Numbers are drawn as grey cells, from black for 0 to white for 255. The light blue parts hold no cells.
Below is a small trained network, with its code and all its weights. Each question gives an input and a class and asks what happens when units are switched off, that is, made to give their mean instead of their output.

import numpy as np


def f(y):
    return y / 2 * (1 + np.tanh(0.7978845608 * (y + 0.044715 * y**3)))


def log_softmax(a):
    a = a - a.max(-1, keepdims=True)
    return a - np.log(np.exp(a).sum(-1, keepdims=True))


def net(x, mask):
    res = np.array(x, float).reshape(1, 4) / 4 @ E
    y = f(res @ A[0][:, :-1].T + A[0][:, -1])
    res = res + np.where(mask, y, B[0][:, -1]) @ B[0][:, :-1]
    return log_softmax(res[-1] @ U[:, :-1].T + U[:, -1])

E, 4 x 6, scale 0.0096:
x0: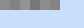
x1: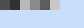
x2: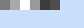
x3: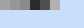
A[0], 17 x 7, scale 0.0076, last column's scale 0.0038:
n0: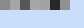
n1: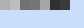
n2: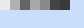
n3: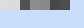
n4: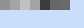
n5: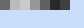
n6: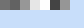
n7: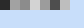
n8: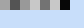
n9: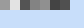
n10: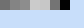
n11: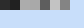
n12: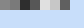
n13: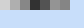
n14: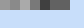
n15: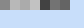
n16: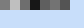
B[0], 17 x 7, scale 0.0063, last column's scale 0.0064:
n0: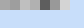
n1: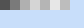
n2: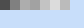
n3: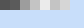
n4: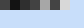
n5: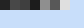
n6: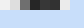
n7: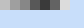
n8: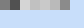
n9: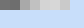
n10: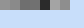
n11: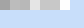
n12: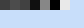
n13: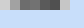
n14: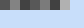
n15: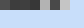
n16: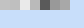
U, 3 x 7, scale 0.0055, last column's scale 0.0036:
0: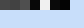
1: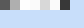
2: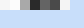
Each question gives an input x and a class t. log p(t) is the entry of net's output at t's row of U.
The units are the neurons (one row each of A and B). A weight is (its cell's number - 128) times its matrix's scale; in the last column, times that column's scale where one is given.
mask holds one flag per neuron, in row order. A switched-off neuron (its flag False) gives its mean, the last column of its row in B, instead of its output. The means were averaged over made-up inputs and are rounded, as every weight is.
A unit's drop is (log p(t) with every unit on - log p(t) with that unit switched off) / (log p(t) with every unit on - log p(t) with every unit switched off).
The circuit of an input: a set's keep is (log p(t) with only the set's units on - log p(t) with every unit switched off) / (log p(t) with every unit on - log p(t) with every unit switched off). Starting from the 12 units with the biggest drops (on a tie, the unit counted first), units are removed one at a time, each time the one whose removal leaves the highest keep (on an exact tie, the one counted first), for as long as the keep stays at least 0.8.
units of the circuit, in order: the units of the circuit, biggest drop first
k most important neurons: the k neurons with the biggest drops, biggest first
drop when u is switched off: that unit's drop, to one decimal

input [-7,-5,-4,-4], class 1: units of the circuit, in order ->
n9, n0
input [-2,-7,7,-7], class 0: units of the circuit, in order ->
n5
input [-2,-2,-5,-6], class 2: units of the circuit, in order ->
n6, n4
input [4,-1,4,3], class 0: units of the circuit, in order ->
n6, n4, n11
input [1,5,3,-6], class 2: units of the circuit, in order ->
n6, n7
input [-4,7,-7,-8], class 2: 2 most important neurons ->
n6, n11
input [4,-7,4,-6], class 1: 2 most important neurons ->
n1, n3
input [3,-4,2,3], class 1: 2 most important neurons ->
n6, n12
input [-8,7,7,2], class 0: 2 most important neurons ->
n4, n15
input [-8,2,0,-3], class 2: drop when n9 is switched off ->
0.2
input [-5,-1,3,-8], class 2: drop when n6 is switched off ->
0.1
